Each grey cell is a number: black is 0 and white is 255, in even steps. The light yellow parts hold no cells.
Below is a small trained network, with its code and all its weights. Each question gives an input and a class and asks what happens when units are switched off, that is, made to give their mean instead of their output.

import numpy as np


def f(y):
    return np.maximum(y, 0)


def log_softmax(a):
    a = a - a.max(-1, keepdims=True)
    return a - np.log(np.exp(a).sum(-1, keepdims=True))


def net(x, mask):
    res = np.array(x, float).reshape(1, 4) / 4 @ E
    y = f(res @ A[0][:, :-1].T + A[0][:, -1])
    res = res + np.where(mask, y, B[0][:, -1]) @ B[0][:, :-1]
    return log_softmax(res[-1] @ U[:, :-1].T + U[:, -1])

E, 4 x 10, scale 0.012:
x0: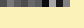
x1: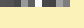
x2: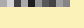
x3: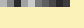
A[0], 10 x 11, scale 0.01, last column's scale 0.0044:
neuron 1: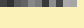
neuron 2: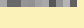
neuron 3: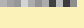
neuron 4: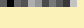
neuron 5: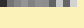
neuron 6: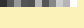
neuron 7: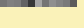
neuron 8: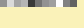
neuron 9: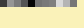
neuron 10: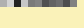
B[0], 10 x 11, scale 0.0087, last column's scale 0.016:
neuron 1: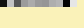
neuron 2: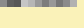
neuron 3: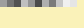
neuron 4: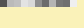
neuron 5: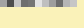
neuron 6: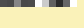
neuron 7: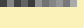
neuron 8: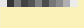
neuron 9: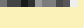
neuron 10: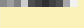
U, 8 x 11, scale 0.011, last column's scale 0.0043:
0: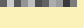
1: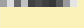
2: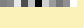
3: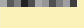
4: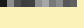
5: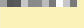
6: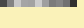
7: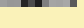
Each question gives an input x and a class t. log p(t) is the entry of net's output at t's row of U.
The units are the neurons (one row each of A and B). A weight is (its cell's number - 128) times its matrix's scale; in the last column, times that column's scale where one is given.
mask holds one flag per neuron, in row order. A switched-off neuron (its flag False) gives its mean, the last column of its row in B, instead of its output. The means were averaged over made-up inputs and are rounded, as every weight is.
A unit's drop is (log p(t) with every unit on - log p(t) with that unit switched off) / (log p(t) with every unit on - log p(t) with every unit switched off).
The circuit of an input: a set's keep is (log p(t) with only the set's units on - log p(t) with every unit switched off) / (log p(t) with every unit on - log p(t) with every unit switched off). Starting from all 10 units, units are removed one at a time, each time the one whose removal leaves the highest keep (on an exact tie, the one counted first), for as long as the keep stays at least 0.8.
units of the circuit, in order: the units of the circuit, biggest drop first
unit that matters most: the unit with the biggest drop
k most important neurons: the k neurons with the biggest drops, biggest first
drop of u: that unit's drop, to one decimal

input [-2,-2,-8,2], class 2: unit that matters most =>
neuron 6
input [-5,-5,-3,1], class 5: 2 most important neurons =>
(neuron 3; neuron 4)
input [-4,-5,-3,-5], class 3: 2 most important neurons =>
(neuron 4; neuron 8)
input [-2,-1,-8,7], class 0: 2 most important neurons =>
(neuron 6; neuron 5)
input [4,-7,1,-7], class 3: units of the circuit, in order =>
(neuron 1; neuron 9)
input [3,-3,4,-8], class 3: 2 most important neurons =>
(neuron 8; neuron 1)
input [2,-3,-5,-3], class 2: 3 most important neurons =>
(neuron 9; neuron 6; neuron 7)
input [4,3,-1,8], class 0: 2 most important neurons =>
(neuron 1; neuron 4)
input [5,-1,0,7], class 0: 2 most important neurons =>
(neuron 1; neuron 4)
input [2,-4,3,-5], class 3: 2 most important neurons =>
(neuron 1; neuron 8)
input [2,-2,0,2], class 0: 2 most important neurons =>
(neuron 6; neuron 8)
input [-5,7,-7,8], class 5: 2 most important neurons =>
(neuron 3; neuron 6)
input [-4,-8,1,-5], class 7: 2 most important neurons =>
(neuron 6; neuron 5)
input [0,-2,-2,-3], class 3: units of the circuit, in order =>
(neuron 1)
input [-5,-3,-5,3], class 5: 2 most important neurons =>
(neuron 3; neuron 4)
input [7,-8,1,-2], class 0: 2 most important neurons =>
(neuron 6; neuron 8)
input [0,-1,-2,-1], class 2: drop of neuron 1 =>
0.3
